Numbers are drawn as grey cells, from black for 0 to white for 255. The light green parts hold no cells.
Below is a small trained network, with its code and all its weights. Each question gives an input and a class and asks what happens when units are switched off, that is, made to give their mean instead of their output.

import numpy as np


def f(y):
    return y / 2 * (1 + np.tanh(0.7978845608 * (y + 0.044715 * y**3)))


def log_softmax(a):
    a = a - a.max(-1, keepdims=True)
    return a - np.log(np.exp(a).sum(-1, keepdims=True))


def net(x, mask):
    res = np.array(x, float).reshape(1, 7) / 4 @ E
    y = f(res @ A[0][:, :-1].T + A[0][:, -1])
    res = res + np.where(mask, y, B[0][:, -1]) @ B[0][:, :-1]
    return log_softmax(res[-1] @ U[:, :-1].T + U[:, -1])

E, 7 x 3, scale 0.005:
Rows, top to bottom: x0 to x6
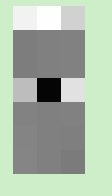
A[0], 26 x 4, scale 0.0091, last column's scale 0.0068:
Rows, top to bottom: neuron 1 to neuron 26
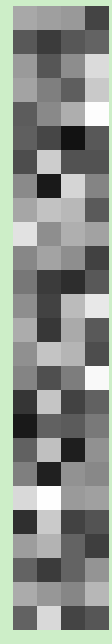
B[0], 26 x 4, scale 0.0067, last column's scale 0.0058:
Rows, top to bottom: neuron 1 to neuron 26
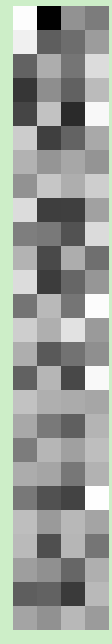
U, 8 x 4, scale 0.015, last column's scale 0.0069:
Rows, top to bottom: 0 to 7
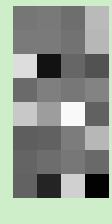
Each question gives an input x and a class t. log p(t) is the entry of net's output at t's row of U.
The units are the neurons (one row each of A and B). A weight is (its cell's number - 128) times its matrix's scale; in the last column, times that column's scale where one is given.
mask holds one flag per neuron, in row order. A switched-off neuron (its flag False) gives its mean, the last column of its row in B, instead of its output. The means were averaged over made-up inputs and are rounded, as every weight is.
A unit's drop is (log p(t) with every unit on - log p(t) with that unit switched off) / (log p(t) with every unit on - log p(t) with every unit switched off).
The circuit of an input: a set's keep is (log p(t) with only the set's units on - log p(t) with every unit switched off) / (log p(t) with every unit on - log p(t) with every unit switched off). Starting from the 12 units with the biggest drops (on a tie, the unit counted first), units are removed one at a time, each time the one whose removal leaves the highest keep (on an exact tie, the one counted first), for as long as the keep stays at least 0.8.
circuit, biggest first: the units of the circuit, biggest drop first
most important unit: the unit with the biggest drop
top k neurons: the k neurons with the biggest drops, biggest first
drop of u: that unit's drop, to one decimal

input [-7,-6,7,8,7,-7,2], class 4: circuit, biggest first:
(neuron 8; neuron 14)
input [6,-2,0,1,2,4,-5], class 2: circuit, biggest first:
(neuron 9; neuron 21)
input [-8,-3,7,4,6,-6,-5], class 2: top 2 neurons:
(neuron 2; neuron 12)
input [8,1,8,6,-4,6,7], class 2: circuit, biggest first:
(neuron 9; neuron 21)
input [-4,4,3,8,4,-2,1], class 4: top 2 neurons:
(neuron 14; neuron 8)
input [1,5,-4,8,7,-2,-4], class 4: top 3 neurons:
(neuron 14; neuron 8; neuron 21)
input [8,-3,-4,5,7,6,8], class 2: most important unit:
neuron 9
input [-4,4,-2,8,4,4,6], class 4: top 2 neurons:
(neuron 14; neuron 8)
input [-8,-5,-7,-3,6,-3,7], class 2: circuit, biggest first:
(neuron 6; neuron 12)
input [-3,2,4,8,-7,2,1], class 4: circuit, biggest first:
(neuron 14; neuron 8)
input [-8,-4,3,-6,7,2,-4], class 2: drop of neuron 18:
0.1
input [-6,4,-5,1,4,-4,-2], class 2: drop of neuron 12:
0.7
